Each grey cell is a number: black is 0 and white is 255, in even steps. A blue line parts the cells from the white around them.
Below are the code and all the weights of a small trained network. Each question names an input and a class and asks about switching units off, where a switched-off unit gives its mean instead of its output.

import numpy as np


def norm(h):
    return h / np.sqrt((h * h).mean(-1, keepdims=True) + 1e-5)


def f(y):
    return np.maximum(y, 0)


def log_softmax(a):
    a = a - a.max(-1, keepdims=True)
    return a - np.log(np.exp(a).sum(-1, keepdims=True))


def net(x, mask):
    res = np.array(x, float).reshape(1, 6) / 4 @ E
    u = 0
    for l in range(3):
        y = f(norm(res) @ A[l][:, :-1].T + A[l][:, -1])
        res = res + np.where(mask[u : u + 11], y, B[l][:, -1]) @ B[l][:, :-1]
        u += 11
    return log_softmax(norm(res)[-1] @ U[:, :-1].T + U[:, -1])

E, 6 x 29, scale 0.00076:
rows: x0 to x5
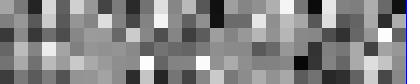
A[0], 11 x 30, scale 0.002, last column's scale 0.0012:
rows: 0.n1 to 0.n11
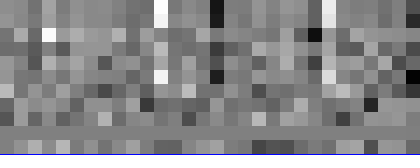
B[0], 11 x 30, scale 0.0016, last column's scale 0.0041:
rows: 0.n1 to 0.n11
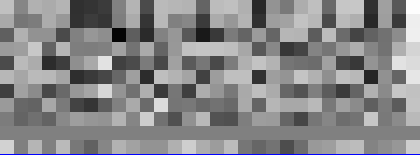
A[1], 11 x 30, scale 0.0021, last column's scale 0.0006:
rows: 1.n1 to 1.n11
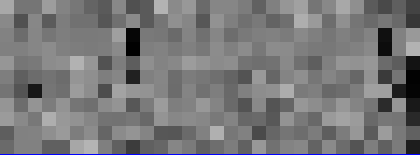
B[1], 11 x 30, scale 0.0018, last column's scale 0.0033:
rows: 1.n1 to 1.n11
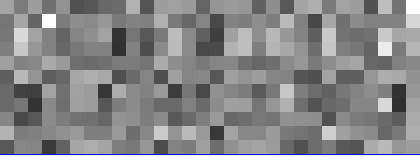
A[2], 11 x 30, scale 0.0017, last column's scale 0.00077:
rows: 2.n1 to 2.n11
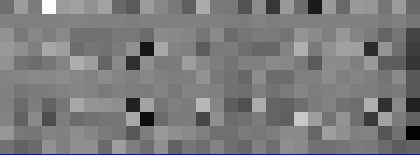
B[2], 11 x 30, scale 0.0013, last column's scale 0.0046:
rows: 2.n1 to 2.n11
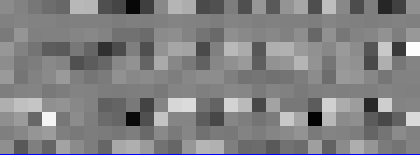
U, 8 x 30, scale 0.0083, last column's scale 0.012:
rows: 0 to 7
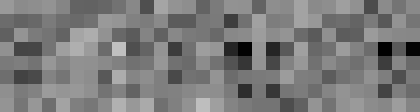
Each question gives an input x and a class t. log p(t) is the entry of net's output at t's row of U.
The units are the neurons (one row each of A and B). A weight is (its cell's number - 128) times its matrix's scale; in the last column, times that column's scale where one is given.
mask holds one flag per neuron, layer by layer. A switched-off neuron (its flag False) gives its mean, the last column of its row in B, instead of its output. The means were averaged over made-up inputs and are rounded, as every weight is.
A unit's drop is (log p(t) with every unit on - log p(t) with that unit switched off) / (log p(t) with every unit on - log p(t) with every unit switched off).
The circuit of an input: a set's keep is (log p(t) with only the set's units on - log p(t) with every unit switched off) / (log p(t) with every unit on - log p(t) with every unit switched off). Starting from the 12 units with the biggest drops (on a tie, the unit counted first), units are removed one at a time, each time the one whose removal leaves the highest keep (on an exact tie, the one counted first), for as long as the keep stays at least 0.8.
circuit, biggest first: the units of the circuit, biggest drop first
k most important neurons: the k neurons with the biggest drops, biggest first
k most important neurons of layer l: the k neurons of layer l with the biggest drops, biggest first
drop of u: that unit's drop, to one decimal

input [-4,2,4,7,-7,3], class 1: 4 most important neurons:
[0.n1 0.n6 0.n9 0.n2]
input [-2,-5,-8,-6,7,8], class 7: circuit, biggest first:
[0.n3 2.n4]
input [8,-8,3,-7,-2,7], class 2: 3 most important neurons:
[0.n1 0.n2 0.n6]
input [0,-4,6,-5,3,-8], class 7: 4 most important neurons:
[0.n3 0.n2 0.n6 0.n1]
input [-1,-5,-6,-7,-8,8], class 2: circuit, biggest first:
[0.n1 0.n2 0.n6 1.n6]
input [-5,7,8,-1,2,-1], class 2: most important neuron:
[0.n1]
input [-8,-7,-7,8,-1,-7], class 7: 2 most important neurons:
[0.n11 0.n3]
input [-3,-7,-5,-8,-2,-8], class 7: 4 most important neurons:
[0.n7 0.n3 0.n2 0.n6]
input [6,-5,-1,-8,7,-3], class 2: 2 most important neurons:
[0.n5 0.n7]
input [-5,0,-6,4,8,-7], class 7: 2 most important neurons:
[0.n11 0.n6]
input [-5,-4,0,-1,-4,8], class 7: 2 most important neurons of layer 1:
[1.n1 1.n10]
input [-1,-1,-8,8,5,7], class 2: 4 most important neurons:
[0.n1 0.n2 0.n6 0.n3]
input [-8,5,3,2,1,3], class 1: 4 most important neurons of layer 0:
[0.n4 0.n11 0.n8 0.n1]
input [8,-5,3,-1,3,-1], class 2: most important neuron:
[0.n5]
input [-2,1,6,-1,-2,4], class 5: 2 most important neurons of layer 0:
[0.n5 0.n3]
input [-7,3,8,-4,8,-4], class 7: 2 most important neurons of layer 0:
[0.n3 0.n5]
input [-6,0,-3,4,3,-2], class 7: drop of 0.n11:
0.4
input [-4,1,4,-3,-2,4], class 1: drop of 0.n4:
0.2
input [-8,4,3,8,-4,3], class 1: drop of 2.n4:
0.1
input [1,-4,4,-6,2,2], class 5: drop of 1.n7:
0.1
